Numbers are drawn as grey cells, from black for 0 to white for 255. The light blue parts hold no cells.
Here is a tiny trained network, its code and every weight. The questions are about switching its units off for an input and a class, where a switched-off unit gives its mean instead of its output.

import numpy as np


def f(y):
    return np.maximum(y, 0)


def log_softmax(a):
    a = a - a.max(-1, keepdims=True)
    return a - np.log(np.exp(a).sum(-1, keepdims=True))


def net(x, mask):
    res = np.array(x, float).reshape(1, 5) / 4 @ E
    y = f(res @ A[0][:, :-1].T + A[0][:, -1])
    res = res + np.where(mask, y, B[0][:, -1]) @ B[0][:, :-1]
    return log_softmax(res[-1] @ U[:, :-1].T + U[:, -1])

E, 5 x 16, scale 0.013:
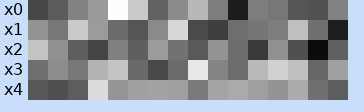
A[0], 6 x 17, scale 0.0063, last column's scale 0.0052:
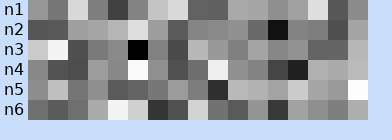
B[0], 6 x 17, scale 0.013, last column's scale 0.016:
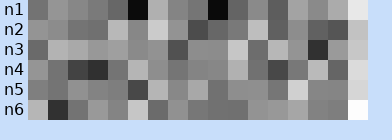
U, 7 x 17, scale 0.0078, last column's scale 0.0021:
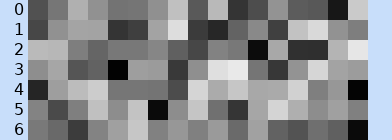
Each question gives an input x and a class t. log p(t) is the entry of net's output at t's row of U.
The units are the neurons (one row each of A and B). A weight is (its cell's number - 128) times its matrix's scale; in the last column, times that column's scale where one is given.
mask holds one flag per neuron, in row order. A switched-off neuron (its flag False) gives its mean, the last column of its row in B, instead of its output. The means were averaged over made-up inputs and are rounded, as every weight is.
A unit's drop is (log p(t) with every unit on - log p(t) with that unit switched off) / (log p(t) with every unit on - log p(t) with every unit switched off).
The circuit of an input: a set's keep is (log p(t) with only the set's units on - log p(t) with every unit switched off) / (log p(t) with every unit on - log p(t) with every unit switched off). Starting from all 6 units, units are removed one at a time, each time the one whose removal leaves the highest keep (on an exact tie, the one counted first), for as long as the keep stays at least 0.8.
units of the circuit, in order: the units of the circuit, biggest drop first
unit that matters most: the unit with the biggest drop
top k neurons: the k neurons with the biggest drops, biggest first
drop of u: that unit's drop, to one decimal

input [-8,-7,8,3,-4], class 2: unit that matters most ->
n3
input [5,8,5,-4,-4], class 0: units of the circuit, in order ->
n1; n5
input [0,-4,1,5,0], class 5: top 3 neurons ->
n6; n1; n5
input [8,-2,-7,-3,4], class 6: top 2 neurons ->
n2; n4
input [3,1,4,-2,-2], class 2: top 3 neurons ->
n6; n5; n1
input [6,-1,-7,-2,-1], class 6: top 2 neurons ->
n2; n4
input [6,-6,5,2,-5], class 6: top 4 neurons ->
n4; n6; n1; n5
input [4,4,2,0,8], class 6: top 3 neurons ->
n1; n2; n5
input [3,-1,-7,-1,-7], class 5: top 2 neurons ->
n1; n6
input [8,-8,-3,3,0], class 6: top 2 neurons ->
n4; n2
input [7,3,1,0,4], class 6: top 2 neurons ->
n2; n5
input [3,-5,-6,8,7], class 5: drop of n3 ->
0.0
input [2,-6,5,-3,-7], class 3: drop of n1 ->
0.1
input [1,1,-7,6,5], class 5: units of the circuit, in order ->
n6
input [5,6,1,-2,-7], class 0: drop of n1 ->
0.7
